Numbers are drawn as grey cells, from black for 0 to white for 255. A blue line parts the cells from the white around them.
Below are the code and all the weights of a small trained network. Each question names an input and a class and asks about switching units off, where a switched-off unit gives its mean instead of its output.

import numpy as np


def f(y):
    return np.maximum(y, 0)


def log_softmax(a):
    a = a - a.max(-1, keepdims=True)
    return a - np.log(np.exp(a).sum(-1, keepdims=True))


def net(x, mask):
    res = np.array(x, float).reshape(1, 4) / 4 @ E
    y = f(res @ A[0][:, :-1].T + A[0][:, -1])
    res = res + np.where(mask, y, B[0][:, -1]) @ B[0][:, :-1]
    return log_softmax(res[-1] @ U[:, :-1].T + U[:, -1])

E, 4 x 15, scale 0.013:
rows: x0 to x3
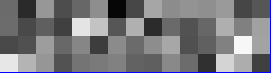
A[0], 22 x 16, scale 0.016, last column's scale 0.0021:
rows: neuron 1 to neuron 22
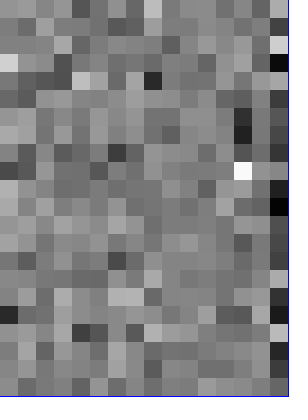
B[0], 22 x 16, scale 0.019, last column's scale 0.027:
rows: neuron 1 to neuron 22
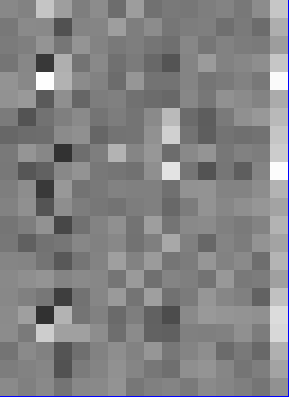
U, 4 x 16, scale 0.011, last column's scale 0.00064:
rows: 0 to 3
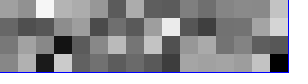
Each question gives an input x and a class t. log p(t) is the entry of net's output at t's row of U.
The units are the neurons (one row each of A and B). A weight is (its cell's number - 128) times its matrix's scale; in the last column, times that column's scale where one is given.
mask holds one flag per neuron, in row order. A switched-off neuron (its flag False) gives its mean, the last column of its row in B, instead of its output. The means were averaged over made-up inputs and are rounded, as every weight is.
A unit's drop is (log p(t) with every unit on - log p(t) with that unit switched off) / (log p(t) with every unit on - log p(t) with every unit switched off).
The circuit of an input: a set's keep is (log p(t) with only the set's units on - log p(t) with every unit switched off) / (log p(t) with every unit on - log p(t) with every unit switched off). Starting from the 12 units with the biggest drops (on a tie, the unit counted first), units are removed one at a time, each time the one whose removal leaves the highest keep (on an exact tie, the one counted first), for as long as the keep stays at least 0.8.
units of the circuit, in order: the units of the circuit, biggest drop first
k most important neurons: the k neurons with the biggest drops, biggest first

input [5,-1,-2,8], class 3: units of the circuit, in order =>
neuron 4
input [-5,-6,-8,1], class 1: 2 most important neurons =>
neuron 8; neuron 7
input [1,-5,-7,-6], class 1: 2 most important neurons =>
neuron 8; neuron 7
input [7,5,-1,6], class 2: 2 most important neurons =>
neuron 9; neuron 18
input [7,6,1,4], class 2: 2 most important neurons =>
neuron 9; neuron 19
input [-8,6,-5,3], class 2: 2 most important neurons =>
neuron 17; neuron 13
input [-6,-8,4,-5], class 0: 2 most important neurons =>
neuron 19; neuron 1
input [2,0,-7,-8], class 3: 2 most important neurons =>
neuron 18; neuron 10
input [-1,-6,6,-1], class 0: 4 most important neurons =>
neuron 19; neuron 1; neuron 8; neuron 7
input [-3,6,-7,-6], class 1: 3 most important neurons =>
neuron 8; neuron 7; neuron 19
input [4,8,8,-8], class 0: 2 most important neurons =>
neuron 5; neuron 8
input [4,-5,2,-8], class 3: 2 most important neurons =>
neuron 18; neuron 5
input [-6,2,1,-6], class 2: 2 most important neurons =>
neuron 17; neuron 4
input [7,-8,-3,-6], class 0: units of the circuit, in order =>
neuron 19
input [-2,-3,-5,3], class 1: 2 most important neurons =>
neuron 5; neuron 8
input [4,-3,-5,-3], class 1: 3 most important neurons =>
neuron 8; neuron 5; neuron 7
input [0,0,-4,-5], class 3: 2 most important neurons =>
neuron 18; neuron 10
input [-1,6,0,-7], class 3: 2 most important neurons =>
neuron 18; neuron 19
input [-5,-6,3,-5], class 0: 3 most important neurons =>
neuron 19; neuron 1; neuron 9
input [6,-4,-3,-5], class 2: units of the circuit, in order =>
neuron 9
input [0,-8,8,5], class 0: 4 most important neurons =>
neuron 19; neuron 1; neuron 8; neuron 7
